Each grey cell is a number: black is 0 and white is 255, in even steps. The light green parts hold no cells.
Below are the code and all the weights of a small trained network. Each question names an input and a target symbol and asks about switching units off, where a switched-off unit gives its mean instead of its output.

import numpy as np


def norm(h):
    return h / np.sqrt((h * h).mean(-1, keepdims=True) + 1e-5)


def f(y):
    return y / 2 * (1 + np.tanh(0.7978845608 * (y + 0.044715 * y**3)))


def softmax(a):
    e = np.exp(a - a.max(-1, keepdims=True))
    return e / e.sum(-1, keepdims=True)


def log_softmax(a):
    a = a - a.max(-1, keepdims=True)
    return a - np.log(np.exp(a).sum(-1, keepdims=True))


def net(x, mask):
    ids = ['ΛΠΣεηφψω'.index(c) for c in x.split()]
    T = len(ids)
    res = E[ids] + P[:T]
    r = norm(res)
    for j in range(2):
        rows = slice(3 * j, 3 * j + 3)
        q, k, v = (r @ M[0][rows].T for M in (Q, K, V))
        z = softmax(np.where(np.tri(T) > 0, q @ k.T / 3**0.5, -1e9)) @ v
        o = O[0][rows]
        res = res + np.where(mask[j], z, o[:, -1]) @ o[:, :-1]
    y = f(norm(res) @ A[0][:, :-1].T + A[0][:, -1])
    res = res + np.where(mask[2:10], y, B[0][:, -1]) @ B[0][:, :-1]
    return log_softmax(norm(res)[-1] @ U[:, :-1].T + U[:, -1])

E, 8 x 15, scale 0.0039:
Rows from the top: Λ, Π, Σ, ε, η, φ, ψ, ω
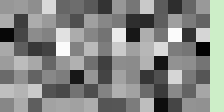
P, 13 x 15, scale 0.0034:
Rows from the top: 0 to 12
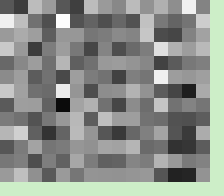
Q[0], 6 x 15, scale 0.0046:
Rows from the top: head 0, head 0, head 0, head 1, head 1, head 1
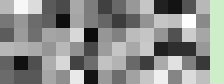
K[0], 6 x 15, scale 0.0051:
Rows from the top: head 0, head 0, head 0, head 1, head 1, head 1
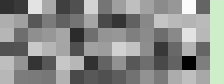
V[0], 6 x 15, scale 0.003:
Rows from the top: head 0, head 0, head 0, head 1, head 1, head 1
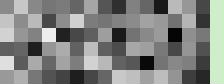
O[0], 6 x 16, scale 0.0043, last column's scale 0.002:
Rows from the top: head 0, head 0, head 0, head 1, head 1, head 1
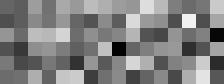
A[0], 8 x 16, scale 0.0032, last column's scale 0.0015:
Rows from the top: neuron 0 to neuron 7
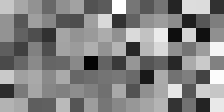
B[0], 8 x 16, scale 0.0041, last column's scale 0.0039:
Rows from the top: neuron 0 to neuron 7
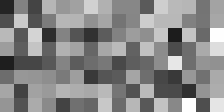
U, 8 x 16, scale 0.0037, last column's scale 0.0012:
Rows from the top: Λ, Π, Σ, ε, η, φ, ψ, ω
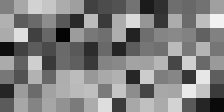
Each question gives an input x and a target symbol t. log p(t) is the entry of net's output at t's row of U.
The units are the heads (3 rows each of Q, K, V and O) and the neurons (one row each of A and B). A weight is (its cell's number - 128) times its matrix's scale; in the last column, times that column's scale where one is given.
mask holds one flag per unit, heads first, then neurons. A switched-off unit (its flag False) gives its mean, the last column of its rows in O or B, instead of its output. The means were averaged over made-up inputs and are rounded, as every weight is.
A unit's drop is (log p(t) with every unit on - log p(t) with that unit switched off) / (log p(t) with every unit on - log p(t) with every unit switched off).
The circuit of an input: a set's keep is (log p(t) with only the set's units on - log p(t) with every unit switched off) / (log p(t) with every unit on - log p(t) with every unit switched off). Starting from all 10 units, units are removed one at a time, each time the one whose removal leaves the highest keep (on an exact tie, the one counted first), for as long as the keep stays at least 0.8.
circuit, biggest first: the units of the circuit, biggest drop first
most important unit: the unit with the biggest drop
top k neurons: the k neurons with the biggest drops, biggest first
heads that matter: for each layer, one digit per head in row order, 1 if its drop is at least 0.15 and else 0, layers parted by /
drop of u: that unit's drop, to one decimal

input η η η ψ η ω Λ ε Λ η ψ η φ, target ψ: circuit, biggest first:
(head 1; neuron 0)
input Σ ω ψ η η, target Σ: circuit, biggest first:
(head 0)
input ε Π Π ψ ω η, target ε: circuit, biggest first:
(head 1; neuron 4)
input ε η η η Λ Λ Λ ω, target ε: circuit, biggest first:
(head 1; neuron 4)
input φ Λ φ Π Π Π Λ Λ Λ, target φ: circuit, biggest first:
(head 0; head 1; neuron 2)
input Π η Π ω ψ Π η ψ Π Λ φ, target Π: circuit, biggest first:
(head 1; neuron 2)
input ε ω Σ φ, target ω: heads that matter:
11
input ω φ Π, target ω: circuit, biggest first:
(head 1; neuron 1)
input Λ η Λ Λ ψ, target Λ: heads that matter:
10
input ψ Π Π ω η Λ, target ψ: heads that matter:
01
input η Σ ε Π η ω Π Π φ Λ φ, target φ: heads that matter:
11
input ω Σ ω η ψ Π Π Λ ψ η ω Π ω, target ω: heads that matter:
01
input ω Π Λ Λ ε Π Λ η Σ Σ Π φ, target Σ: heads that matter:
10
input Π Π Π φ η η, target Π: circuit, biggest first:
(head 1; head 0)
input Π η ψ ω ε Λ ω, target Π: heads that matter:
01
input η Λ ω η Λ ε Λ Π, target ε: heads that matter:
11
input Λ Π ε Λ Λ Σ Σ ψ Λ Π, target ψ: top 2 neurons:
(neuron 0; neuron 2)
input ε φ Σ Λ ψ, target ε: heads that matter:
00
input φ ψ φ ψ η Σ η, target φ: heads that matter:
11
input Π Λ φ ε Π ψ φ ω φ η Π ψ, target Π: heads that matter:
01
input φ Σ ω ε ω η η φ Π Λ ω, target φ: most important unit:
head 0
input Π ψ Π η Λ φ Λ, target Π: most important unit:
head 1
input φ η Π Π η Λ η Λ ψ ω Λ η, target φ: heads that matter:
10
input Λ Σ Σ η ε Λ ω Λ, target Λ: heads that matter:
10
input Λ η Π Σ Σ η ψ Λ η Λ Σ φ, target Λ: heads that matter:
01
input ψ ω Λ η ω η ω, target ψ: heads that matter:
01
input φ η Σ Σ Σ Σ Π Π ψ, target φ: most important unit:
head 0
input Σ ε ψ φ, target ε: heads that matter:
11
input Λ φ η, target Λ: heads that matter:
10
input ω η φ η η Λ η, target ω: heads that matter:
01
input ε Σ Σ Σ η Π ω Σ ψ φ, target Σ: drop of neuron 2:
0.1
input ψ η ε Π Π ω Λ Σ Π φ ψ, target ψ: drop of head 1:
0.7
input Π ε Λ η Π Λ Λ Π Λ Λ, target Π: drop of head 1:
0.7
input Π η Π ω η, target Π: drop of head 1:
0.5
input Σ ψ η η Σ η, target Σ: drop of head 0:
0.5
